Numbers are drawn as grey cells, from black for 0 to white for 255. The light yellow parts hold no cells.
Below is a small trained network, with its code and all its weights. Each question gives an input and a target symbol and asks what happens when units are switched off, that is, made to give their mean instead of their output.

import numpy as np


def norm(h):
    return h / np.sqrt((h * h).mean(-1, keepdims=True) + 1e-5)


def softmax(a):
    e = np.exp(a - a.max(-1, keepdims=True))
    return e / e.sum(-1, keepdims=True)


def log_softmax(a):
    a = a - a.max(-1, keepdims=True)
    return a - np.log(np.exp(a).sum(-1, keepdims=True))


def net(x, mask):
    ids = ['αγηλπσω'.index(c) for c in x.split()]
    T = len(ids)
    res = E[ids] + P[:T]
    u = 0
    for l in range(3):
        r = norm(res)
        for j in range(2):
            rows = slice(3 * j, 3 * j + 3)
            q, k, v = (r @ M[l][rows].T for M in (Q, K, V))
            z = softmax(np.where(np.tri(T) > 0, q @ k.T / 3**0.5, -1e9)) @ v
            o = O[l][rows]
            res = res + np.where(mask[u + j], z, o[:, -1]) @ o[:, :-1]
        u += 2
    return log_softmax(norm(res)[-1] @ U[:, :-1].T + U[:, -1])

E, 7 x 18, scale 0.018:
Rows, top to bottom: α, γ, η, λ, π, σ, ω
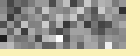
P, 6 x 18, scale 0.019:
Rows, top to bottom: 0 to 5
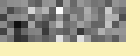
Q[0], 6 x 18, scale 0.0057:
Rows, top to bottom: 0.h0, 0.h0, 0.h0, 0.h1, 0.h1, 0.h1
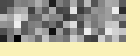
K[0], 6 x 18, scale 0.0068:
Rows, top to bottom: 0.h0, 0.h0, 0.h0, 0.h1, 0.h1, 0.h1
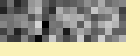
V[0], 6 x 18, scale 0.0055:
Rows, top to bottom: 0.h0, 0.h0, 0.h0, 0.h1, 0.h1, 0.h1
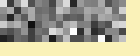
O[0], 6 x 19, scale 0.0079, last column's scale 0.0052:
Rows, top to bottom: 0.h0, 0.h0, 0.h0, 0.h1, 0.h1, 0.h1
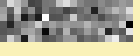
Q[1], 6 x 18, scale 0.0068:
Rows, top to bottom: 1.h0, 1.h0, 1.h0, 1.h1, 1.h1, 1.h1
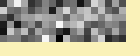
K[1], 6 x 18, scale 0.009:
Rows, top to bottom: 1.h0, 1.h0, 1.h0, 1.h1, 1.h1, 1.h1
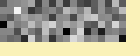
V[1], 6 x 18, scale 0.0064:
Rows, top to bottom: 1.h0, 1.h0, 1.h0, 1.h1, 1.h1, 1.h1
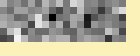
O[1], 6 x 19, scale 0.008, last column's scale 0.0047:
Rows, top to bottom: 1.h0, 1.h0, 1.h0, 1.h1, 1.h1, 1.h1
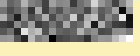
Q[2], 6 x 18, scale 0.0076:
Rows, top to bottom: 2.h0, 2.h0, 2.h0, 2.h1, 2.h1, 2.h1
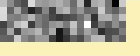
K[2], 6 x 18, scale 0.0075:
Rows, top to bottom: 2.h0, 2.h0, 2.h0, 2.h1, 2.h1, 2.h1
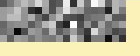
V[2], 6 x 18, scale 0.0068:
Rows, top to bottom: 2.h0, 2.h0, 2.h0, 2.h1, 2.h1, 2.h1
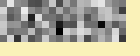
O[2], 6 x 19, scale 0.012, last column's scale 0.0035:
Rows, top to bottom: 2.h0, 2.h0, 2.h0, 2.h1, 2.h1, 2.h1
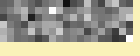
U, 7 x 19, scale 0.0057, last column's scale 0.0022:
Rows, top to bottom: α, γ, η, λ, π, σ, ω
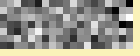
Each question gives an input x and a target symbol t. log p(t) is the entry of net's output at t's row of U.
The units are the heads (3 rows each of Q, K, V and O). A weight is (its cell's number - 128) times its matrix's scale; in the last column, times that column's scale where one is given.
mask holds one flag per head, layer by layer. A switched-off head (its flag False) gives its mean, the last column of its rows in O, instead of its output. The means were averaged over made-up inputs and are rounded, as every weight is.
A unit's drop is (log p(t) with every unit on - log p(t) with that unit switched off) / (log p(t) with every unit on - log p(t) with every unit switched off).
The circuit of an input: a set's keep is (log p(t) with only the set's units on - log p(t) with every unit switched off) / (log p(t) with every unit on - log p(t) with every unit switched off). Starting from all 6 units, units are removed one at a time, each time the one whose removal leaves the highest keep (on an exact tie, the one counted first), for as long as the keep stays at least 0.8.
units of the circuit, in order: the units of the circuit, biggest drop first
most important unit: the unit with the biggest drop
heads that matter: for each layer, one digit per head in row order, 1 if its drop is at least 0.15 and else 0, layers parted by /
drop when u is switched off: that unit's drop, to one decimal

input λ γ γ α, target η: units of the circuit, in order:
[0.h0 2.h1]
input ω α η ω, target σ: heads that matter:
11 / 10 / 00
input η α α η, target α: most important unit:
1.h1
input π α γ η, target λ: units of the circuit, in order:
[0.h1 1.h0]
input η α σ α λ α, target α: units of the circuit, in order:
[0.h1 1.h1]
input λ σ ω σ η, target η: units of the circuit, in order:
[1.h1 2.h1 1.h0]
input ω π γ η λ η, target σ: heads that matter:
01 / 10 / 00
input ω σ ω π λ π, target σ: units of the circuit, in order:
[0.h1 1.h0]
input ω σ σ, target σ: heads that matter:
00 / 10 / 10
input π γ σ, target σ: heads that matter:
11 / 00 / 10
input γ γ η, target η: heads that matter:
01 / 00 / 01
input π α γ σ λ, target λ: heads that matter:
00 / 11 / 11
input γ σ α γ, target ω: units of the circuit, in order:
[2.h0 0.h0]
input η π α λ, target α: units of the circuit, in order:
[0.h1 1.h1 2.h0]
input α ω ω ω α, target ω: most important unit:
0.h1
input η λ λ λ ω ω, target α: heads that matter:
01 / 01 / 00
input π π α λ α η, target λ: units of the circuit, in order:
[1.h0 0.h1]
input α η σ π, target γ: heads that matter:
11 / 00 / 01
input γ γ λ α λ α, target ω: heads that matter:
00 / 00 / 10
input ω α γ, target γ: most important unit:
2.h1
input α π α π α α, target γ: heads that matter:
01 / 00 / 01
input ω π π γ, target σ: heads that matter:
11 / 10 / 00
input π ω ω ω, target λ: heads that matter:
01 / 00 / 00
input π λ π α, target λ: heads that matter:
00 / 10 / 00
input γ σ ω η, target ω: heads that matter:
00 / 00 / 10
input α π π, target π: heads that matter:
00 / 00 / 01
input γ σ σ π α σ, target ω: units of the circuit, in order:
[2.h0]
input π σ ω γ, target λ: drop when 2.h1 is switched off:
0.0
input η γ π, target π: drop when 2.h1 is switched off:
0.3
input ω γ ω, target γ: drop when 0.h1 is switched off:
0.8
